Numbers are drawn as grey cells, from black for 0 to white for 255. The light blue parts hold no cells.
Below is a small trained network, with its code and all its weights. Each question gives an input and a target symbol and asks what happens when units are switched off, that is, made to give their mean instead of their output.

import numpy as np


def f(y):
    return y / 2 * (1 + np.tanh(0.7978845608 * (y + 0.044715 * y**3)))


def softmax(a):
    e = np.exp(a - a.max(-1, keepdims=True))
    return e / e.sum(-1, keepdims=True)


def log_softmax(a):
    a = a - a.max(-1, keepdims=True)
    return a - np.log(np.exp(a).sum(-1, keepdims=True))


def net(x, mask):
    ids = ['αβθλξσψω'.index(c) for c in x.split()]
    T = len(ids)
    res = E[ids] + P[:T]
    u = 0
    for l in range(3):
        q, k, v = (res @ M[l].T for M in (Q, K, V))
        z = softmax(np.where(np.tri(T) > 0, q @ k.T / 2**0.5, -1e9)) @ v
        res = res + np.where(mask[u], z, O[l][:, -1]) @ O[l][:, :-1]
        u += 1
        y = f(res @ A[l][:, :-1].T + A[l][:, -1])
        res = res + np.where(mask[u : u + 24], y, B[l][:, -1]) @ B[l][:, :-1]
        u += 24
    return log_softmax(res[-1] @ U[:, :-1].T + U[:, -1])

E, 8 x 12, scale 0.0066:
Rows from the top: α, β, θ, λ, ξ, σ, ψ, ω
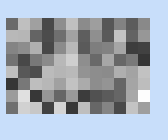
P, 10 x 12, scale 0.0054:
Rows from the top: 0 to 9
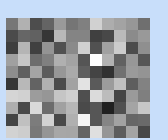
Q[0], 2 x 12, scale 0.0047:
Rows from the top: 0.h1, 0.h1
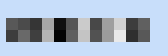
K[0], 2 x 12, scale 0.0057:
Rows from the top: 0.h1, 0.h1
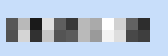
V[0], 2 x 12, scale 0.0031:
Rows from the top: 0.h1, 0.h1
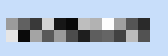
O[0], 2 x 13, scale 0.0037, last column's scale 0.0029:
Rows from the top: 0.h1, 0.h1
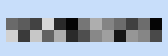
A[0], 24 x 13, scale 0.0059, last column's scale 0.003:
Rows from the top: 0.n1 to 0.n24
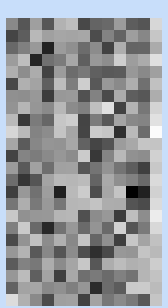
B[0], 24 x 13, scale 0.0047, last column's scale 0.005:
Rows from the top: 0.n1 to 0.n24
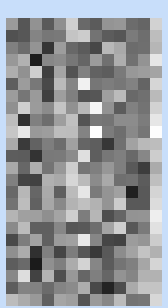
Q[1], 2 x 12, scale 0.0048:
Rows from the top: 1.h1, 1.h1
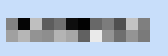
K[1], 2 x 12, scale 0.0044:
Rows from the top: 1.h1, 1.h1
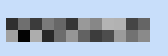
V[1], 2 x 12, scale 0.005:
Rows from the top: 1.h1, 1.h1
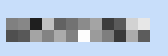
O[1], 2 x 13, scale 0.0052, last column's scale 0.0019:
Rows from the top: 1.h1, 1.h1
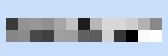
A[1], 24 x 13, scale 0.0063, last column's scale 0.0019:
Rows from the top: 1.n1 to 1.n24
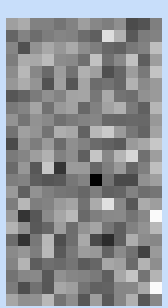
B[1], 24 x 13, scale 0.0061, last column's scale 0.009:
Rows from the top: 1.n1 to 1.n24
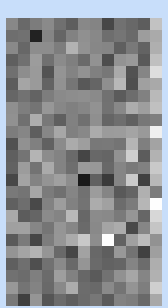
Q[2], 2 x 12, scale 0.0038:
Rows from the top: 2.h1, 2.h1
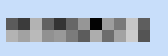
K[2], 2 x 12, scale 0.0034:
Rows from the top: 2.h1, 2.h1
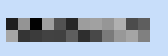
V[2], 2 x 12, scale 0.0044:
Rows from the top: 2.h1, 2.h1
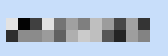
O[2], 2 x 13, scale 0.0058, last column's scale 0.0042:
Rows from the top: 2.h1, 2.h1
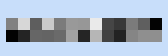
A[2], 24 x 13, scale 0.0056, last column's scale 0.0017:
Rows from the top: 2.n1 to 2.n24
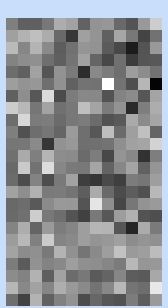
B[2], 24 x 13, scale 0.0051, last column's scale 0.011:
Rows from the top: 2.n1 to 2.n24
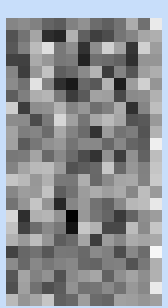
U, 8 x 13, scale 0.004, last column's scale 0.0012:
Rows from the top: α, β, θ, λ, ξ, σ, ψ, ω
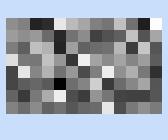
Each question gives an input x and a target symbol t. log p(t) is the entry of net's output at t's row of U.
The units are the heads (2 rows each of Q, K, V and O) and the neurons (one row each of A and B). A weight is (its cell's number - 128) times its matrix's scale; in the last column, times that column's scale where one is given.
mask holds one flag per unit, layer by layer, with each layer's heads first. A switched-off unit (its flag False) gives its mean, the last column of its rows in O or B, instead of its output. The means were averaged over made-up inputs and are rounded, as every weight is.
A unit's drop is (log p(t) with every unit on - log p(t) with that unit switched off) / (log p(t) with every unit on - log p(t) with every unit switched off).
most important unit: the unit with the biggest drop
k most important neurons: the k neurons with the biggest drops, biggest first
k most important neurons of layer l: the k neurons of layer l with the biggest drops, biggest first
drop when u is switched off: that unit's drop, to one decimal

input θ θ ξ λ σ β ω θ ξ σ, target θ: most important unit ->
1.h1
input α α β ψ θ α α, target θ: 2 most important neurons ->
(2.n3; 2.n2)
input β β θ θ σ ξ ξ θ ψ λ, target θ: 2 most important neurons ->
(2.n3; 2.n2)
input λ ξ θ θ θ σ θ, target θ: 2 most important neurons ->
(2.n3; 2.n2)
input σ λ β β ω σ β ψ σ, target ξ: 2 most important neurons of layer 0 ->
(0.n20; 0.n11)
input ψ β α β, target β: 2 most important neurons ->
(2.n2; 1.n12)
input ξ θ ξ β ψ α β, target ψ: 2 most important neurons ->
(1.n12; 2.n17)
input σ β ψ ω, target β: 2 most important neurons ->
(2.n2; 0.n8)
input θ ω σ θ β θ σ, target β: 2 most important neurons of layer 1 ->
(1.n12; 1.n4)
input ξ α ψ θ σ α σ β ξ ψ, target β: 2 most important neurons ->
(2.n2; 1.n12)
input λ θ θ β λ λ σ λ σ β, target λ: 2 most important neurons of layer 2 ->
(2.n18; 2.n8)
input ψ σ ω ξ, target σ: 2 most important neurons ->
(2.n16; 1.n16)
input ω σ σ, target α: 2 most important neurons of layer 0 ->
(0.n10; 0.n8)
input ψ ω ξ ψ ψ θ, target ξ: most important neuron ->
(0.n15)
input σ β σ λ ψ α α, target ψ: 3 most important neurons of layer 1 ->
(1.n12; 1.n4; 1.n24)
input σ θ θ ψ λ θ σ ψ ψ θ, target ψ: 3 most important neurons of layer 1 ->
(1.n12; 1.n4; 1.n24)
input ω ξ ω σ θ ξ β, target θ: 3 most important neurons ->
(2.n3; 2.n2; 0.n1)
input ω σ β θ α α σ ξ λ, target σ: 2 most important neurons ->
(0.n10; 0.n8)
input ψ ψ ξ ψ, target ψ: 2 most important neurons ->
(1.n12; 2.n17)
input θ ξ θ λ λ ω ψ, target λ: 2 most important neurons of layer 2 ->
(2.n18; 2.n8)
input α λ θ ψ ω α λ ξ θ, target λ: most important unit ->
0.n11
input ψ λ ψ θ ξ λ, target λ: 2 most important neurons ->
(0.n15; 2.n18)
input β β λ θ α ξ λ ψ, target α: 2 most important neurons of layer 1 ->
(1.n19; 1.n11)
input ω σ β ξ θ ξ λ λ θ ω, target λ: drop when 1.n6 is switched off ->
-0.1
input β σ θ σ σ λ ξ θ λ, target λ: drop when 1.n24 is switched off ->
0.1
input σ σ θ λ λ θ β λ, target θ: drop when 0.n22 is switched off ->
0.1
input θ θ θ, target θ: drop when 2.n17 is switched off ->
0.0
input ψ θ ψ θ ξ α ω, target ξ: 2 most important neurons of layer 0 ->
(0.n11; 0.n10)
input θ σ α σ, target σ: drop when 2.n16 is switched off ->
0.3
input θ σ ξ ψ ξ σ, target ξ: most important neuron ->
(0.n10)
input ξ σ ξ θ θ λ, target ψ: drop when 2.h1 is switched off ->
0.2
